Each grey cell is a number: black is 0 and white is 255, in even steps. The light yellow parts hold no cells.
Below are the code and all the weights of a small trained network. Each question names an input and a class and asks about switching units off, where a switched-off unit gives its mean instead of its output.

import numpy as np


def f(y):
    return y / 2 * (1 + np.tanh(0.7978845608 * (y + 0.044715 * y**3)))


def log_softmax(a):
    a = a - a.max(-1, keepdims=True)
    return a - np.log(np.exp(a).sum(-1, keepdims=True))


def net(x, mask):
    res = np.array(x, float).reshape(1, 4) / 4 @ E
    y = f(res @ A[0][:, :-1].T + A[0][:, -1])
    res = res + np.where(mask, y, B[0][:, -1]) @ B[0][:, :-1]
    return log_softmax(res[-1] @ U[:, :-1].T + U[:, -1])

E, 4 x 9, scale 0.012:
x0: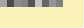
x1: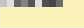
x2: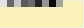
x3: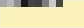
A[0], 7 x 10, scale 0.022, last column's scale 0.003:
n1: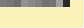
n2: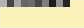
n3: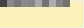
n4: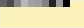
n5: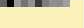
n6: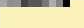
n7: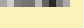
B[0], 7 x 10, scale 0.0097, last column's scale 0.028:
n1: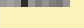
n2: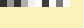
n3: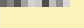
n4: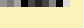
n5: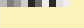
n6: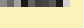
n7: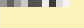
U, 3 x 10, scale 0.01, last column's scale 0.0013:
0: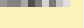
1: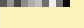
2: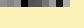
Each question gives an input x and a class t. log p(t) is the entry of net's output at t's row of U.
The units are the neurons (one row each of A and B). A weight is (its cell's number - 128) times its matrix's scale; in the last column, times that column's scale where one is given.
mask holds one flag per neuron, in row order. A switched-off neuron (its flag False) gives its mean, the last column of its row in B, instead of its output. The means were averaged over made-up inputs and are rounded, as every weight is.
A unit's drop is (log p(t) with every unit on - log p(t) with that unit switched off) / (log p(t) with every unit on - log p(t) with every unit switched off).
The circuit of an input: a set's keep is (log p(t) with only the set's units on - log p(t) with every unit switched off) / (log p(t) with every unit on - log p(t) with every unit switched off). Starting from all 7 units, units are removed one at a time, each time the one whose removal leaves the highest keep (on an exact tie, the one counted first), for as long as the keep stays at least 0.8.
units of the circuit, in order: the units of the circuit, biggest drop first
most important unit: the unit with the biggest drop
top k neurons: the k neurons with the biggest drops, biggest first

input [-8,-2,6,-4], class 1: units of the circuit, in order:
[n2]
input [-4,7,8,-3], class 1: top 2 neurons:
[n2, n5]
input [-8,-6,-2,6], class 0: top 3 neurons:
[n5, n4, n1]
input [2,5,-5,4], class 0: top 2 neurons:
[n2, n7]
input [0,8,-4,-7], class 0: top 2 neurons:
[n7, n6]
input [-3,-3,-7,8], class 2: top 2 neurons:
[n2, n6]
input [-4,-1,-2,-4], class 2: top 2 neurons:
[n2, n4]
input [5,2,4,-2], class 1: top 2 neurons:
[n2, n5]
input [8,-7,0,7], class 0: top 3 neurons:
[n5, n4, n1]
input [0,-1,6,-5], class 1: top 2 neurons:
[n2, n6]
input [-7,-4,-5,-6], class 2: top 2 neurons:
[n4, n2]
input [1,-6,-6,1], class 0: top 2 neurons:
[n2, n5]
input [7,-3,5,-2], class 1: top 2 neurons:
[n2, n7]
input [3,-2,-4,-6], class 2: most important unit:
n4
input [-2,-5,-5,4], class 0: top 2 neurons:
[n2, n5]
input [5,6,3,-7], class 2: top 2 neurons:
[n4, n5]
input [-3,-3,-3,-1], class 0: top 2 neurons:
[n2, n4]
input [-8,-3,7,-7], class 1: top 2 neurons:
[n2, n6]
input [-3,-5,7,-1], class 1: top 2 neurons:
[n2, n7]
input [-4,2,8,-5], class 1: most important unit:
n2
